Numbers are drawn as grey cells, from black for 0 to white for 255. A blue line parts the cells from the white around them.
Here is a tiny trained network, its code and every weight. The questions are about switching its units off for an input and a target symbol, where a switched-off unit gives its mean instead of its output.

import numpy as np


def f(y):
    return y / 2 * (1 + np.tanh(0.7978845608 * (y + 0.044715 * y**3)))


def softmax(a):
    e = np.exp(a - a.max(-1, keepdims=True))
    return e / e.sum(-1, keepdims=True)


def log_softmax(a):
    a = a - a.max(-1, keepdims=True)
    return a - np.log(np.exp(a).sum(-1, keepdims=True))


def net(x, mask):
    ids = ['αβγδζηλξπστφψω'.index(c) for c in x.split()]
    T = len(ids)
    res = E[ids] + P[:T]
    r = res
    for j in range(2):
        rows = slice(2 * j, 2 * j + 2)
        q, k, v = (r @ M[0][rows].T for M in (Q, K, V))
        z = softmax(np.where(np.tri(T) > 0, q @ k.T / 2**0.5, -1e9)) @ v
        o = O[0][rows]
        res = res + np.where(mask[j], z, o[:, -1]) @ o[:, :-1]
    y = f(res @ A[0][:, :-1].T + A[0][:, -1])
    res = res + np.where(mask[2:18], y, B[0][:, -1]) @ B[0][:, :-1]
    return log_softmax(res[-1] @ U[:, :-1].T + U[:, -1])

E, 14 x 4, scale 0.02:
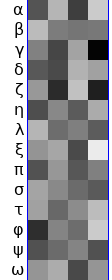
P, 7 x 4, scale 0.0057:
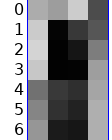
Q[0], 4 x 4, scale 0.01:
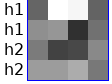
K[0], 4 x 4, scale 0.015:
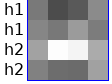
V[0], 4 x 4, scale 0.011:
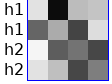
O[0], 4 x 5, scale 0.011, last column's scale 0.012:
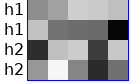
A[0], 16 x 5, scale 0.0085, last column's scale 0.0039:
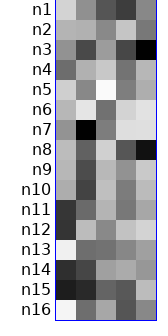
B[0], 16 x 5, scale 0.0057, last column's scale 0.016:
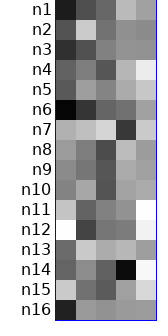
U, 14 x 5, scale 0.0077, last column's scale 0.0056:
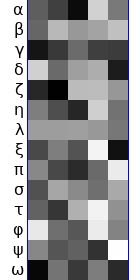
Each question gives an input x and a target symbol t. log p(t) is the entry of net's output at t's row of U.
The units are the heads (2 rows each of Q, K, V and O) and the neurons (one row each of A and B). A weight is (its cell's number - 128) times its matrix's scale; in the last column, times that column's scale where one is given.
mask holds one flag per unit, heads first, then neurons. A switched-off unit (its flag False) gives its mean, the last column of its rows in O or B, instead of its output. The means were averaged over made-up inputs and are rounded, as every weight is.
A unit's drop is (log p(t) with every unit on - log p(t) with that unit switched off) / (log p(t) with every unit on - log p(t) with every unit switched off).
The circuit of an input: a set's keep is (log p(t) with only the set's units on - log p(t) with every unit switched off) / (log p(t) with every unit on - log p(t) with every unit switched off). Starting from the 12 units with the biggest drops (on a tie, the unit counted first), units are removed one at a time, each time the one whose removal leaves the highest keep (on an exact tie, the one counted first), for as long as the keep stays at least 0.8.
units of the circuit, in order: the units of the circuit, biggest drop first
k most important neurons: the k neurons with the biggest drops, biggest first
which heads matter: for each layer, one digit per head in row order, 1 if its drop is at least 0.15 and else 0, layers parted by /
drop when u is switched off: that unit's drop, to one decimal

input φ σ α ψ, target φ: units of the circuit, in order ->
[h2, n7]
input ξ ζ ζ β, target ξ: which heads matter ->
11
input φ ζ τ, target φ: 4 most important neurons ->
[n7, n9, n14, n10]
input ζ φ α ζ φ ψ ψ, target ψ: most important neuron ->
[n14]
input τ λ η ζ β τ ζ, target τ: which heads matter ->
10
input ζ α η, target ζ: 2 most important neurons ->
[n14, n10]
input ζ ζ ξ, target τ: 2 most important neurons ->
[n12, n11]
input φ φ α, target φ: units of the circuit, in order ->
[h2, n7]
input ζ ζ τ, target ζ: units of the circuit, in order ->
[h1, n6]
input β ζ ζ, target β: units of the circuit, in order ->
[h2, h1, n5]
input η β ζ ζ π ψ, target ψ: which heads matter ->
00
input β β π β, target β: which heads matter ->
01
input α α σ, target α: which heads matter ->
11
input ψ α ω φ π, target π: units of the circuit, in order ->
[h1]
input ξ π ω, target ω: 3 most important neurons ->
[n6, n1, n12]
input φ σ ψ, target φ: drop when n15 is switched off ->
0.1
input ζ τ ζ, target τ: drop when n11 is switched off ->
0.2
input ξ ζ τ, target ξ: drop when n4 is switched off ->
-0.1
